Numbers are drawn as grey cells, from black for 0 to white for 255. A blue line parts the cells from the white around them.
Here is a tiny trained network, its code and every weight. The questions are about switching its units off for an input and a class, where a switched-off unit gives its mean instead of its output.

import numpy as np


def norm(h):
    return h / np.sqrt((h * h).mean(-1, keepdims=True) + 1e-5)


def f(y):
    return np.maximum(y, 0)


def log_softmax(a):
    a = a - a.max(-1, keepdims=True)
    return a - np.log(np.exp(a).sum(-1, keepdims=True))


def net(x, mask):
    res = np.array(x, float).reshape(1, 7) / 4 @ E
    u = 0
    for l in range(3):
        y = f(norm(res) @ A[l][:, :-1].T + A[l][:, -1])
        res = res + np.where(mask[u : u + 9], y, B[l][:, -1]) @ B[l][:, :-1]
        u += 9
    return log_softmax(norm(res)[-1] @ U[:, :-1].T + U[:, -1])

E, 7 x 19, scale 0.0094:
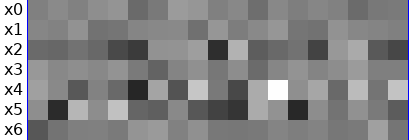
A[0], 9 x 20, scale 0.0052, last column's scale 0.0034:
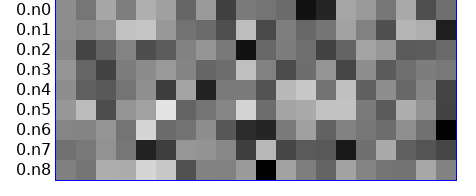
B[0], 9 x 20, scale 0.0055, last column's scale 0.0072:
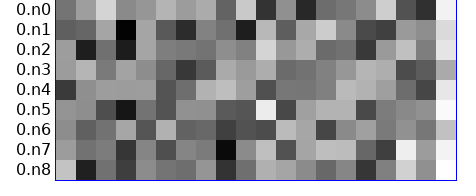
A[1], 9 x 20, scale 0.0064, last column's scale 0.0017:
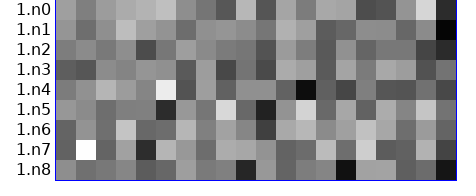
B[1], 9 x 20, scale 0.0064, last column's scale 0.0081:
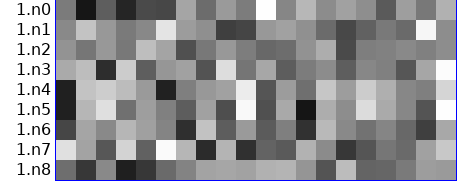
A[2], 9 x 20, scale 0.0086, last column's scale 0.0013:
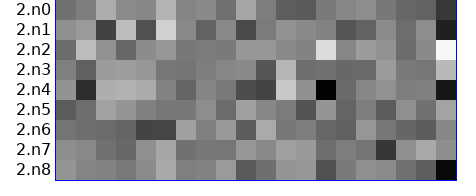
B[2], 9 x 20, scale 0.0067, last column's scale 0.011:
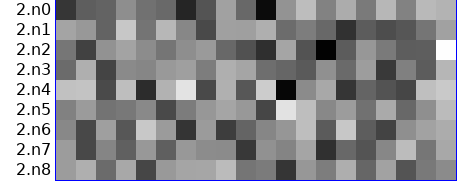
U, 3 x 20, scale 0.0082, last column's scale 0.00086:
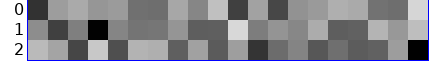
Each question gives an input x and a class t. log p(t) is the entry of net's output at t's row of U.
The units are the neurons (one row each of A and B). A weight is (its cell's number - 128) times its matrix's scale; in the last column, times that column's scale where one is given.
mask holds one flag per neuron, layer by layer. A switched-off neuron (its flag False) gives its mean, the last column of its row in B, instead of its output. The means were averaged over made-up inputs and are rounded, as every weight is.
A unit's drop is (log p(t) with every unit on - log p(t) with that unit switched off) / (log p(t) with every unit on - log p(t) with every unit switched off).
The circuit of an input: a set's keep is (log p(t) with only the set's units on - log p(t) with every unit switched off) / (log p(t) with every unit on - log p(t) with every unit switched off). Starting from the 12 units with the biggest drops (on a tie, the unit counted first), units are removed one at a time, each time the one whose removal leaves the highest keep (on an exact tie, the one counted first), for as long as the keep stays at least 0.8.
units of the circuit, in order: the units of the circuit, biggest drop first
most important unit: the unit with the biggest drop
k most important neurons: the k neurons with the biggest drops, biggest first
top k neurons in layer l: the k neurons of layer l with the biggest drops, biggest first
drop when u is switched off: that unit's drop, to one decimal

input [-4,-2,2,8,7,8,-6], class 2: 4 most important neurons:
2.n4, 1.n4, 0.n6, 0.n2
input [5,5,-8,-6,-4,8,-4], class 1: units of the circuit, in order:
1.n0
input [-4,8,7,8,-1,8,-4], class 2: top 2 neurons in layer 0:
0.n5, 0.n1
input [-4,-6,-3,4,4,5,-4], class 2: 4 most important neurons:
0.n8, 2.n4, 0.n6, 1.n4
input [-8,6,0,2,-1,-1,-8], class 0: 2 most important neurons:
1.n4, 1.n3
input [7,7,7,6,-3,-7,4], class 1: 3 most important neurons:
0.n7, 1.n3, 2.n6
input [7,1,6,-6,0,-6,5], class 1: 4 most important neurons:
0.n7, 2.n6, 1.n3, 2.n4
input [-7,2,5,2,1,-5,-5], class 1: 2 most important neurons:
0.n7, 1.n3
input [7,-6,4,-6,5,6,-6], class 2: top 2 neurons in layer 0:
0.n2, 0.n6
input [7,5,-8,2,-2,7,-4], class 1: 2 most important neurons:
0.n1, 1.n0
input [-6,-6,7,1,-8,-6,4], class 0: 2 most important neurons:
1.n4, 0.n5
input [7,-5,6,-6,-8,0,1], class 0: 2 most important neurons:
1.n4, 0.n0
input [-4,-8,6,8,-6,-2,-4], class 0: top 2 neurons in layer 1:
1.n4, 1.n0
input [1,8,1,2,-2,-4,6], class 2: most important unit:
1.n7
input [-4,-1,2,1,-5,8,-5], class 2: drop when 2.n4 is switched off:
1.0
